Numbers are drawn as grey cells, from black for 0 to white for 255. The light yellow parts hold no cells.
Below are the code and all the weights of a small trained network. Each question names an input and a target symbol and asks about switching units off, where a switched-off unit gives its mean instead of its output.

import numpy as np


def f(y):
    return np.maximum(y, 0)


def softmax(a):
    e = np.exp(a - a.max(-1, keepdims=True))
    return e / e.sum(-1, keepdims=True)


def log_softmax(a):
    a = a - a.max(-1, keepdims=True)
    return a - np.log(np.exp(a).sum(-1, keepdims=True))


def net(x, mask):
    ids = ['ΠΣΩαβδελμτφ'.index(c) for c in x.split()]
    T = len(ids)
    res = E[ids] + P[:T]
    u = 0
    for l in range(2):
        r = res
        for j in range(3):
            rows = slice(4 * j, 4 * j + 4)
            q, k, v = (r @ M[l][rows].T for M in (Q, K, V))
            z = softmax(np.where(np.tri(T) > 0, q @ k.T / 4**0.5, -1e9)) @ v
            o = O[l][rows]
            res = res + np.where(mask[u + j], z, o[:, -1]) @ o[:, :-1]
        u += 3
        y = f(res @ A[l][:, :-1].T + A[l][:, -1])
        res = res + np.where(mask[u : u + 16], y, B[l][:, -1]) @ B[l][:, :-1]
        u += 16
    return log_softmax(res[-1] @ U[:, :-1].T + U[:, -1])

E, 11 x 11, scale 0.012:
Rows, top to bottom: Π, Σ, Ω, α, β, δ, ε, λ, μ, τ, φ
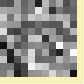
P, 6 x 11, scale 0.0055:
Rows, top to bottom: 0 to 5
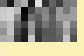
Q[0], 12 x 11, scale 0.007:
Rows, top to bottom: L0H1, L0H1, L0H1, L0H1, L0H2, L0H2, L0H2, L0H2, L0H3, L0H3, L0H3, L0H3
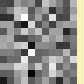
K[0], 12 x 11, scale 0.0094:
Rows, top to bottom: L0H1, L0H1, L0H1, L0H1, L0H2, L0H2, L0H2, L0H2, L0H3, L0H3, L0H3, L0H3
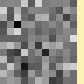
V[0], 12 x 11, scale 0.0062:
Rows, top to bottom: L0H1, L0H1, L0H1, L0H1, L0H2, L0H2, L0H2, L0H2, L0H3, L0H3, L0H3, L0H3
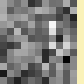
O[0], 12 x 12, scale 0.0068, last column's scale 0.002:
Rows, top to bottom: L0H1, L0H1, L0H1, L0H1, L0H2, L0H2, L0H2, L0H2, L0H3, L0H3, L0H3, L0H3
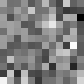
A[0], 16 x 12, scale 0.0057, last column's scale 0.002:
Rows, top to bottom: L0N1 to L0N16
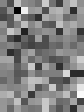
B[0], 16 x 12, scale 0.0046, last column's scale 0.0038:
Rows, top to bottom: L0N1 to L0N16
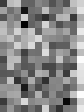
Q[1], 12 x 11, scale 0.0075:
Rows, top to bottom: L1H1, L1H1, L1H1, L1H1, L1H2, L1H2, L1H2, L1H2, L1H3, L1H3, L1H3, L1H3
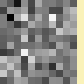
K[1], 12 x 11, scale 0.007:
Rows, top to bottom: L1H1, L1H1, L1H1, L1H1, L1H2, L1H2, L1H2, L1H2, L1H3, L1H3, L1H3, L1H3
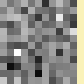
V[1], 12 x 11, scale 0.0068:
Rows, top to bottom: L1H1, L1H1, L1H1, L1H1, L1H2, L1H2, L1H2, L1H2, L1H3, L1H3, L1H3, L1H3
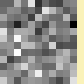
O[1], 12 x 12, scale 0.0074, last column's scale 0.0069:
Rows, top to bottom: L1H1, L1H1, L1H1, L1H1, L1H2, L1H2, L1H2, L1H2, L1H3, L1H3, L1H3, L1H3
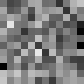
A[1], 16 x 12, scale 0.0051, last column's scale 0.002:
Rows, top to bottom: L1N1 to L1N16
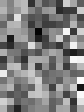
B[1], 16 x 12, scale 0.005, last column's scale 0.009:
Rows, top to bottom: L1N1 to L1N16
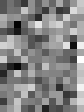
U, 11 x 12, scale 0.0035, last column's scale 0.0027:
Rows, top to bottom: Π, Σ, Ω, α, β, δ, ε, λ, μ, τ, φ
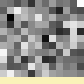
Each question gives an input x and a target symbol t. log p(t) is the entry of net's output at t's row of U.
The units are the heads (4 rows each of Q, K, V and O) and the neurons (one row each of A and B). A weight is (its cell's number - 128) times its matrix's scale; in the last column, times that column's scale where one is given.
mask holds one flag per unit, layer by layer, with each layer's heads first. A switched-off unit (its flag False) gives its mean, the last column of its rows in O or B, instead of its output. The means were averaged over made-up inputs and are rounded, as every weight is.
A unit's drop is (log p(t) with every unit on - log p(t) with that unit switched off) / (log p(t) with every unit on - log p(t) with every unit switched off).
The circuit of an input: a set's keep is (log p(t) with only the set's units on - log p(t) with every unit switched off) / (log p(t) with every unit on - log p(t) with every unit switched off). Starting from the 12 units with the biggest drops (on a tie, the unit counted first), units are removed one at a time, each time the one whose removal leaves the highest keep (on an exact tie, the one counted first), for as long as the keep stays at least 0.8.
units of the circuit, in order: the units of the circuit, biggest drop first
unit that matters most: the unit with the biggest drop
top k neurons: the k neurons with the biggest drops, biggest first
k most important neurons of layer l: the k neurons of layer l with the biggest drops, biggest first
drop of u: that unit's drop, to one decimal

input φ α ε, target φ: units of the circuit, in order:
[L1H1; L0H1]
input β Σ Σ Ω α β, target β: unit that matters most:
L0H2
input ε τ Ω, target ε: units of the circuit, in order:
[L1H2; L0H1; L0H2]
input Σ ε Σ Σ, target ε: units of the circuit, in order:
[L1H2; L0H1]
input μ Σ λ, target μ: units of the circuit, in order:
[L1H3; L0H3; L1H2; L0N10]
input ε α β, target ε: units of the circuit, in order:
[L1H2; L0H1; L0H2]
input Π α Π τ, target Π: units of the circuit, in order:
[L1H3; L0N3; L0H3]
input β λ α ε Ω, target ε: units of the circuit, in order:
[L0H1; L1H2]
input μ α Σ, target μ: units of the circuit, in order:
[L1H3; L1H2; L0H3]
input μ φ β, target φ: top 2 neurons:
[L1N3; L1N6]
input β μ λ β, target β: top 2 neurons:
[L1N2; L0N16]
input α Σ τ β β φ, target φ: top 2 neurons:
[L0N11; L1N10]
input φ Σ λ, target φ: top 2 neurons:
[L1N7; L1N6]
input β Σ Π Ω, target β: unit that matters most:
L0H2
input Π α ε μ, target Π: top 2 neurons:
[L0N3; L0N14]
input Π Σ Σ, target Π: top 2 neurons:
[L0N3; L1N13]
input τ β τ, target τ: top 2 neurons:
[L1N10; L0N12]
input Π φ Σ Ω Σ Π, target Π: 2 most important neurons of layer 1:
[L1N13; L1N5]
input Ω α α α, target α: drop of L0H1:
0.6
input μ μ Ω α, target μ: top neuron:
[L1N16]
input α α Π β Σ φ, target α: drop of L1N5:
0.2
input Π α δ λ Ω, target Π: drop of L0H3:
0.2
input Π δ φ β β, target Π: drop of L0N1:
0.0
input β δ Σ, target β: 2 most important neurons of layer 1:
[L1N2; L1N7]
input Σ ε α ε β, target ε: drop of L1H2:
0.7
